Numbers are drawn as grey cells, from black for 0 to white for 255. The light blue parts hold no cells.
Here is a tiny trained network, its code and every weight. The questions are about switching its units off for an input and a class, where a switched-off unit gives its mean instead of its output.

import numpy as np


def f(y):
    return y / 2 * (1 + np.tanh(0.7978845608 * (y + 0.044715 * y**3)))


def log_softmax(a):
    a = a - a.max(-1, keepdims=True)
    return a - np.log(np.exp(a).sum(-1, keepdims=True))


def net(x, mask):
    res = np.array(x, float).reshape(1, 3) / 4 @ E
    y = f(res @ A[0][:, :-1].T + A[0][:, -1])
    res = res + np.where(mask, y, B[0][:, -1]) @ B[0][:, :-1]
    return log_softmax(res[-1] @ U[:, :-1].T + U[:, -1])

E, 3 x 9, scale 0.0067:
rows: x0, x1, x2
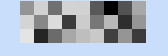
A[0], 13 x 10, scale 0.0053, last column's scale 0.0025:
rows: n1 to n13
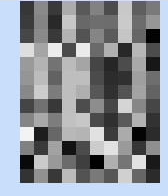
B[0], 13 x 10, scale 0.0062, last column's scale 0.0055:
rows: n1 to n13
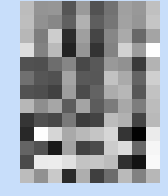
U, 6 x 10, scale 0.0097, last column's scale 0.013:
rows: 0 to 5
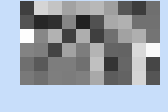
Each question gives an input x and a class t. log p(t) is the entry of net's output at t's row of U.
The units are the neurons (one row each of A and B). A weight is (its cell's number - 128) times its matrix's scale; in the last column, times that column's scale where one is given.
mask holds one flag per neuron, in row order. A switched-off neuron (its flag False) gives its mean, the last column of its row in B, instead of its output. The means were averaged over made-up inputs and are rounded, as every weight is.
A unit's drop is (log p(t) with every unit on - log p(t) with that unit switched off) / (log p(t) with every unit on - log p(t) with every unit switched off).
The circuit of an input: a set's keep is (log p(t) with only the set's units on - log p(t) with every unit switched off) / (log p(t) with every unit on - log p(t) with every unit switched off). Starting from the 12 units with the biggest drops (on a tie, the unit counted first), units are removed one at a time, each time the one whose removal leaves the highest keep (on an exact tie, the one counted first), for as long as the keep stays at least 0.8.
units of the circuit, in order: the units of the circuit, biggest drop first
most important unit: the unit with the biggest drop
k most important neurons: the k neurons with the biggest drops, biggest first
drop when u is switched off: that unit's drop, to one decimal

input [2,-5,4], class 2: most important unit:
n12
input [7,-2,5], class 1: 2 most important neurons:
(n12 n9)
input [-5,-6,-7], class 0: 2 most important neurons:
(n12 n4)
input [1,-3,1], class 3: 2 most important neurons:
(n4 n12)
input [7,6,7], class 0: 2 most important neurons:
(n10 n11)
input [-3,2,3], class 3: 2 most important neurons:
(n12 n9)
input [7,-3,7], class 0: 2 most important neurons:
(n10 n11)
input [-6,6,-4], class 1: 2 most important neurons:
(n11 n10)
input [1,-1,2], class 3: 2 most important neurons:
(n12 n4)
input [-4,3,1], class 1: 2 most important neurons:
(n11 n12)
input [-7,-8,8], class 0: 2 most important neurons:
(n10 n4)
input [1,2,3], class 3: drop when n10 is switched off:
-0.2
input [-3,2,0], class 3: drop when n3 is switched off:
0.1
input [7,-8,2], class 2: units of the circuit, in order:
(n13)
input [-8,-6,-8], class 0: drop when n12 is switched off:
1.6
